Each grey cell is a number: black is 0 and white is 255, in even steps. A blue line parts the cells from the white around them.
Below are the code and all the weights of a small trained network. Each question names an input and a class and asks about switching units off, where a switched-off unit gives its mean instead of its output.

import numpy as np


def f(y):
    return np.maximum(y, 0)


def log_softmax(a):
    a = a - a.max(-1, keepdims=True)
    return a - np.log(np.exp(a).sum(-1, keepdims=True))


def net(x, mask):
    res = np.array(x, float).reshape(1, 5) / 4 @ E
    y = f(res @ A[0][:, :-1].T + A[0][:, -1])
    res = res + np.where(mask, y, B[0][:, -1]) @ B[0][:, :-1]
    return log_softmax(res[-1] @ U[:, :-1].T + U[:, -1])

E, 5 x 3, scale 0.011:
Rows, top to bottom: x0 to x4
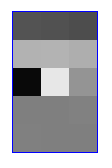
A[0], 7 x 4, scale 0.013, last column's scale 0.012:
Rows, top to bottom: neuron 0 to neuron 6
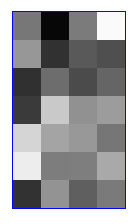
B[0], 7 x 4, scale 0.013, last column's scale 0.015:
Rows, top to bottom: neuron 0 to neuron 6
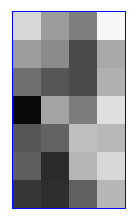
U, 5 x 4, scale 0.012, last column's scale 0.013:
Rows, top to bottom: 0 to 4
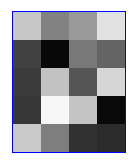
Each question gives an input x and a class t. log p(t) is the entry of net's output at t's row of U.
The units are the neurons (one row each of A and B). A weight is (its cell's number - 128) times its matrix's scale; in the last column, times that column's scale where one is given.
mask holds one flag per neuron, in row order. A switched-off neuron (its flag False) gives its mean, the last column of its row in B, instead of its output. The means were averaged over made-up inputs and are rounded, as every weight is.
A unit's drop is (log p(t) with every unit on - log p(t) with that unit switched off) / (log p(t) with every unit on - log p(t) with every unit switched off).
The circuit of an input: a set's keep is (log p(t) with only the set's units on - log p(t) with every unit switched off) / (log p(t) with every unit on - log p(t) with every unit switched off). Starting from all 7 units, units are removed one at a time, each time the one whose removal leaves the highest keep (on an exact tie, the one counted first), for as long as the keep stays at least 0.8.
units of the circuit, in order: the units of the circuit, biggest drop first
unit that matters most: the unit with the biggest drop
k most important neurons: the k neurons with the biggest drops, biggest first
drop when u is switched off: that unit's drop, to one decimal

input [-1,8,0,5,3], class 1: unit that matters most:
neuron 0
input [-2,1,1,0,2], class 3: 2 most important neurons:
[neuron 6; neuron 2]
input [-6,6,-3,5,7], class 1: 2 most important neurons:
[neuron 5; neuron 0]
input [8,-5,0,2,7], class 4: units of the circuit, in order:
[neuron 0; neuron 5]
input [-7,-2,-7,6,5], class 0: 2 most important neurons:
[neuron 0; neuron 6]
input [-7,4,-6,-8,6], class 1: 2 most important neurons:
[neuron 5; neuron 4]
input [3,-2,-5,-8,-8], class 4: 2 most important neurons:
[neuron 1; neuron 4]
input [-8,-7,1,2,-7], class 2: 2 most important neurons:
[neuron 5; neuron 0]
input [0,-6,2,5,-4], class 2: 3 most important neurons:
[neuron 5; neuron 4; neuron 0]
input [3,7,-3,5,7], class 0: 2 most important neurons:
[neuron 6; neuron 3]
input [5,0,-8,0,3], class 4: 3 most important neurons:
[neuron 1; neuron 0; neuron 4]
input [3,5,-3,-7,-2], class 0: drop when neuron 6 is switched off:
0.4
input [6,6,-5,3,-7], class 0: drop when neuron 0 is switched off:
0.2
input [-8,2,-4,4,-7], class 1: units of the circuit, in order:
[neuron 5]
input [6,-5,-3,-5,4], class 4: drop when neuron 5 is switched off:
0.0
